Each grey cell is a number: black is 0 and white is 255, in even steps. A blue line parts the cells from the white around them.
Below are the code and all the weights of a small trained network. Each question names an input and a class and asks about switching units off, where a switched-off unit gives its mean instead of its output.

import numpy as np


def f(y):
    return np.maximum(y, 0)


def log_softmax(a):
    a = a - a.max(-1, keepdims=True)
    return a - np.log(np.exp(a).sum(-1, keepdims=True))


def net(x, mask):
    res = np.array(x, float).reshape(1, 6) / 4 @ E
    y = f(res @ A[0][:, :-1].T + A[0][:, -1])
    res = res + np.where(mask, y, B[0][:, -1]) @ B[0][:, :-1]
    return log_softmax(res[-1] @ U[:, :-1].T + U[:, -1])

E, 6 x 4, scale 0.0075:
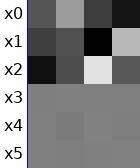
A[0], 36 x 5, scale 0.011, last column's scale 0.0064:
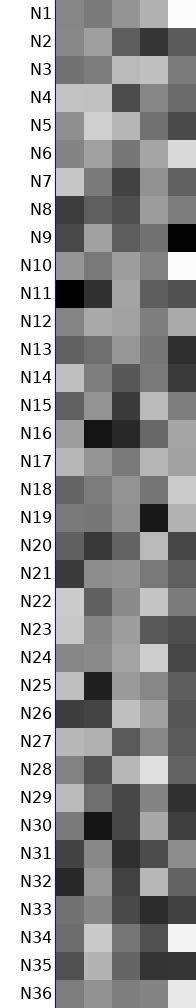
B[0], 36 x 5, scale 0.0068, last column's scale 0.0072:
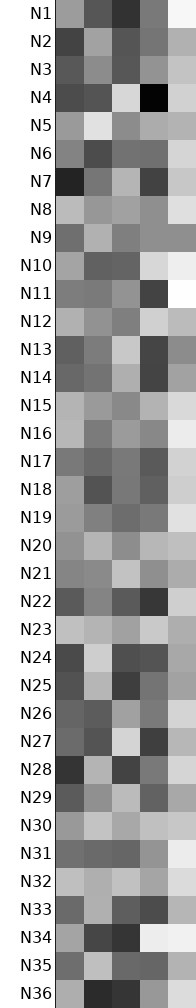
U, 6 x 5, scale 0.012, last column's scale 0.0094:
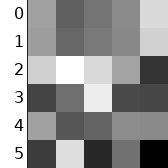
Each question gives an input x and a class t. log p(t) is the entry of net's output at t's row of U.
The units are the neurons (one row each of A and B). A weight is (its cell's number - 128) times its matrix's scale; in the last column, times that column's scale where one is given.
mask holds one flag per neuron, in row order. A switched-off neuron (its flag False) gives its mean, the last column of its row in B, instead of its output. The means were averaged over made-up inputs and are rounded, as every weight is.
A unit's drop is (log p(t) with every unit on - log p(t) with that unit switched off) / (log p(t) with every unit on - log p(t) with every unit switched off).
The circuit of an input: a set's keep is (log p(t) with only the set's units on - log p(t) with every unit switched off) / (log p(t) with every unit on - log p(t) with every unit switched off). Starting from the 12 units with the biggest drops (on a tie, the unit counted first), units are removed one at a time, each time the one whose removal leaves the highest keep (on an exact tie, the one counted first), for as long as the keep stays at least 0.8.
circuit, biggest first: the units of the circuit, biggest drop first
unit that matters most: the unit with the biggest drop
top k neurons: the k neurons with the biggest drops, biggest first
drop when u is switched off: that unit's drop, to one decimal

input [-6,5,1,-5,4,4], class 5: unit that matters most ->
N28
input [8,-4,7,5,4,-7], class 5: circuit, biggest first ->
N35, N4
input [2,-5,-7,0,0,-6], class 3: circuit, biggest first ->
N4, N27
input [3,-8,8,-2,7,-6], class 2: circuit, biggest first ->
N5, N12
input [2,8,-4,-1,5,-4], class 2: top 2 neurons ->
N32, N30
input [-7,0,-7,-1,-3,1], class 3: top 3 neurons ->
N4, N7, N27
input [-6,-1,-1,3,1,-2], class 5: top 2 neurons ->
N28, N24
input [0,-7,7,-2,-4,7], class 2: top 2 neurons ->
N5, N12
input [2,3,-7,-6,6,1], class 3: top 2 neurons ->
N4, N7
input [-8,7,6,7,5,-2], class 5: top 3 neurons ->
N28, N24, N3
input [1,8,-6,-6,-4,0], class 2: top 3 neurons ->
N32, N30, N15
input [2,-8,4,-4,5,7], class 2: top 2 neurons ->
N5, N23
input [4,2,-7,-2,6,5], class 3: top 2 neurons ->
N4, N7
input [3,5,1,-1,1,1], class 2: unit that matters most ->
N32
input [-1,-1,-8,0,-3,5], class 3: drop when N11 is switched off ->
0.0
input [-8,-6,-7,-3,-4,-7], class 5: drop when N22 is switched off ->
0.2
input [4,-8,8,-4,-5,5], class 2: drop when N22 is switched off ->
0.1
